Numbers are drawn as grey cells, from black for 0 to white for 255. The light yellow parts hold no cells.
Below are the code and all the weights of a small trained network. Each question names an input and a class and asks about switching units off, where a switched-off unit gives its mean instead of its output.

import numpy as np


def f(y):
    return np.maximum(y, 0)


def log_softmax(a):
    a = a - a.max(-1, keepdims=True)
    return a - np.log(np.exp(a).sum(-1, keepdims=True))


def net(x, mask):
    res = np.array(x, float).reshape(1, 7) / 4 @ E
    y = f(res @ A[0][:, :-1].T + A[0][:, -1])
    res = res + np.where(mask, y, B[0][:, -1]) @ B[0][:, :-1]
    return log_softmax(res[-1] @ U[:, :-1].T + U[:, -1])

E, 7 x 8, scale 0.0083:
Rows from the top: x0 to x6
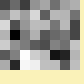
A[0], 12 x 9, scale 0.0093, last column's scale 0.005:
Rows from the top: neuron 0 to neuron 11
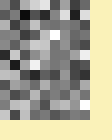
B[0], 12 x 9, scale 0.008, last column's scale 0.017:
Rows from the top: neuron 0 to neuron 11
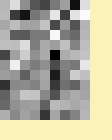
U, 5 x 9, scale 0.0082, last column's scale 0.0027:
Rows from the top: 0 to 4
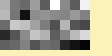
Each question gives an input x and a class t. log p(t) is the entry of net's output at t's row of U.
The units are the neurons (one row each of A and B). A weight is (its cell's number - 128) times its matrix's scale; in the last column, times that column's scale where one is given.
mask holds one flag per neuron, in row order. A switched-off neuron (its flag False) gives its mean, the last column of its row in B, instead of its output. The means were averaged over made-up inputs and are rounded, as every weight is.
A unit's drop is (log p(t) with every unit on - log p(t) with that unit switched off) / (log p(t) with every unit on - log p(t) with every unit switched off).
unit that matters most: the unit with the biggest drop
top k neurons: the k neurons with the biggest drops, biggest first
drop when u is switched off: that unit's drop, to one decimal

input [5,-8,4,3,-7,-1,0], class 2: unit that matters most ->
neuron 0
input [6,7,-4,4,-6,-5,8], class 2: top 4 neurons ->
neuron 1; neuron 6; neuron 9; neuron 2
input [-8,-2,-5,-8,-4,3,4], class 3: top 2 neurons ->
neuron 0; neuron 6
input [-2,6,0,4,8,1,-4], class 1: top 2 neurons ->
neuron 7; neuron 0
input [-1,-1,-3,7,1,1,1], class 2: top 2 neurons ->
neuron 1; neuron 3
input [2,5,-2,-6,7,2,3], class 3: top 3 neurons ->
neuron 0; neuron 6; neuron 4
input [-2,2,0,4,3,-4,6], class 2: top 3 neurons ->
neuron 1; neuron 6; neuron 2
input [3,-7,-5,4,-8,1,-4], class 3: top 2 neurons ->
neuron 5; neuron 0
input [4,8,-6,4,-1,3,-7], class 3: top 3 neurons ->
neuron 5; neuron 0; neuron 3
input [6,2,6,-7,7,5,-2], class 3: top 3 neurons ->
neuron 0; neuron 6; neuron 4
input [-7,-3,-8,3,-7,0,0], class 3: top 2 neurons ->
neuron 0; neuron 3
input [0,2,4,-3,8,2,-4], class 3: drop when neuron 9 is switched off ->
-0.1
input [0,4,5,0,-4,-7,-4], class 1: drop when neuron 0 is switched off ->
0.1
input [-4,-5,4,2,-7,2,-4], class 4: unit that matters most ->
neuron 5
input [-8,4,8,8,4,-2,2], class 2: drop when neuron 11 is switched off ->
0.0
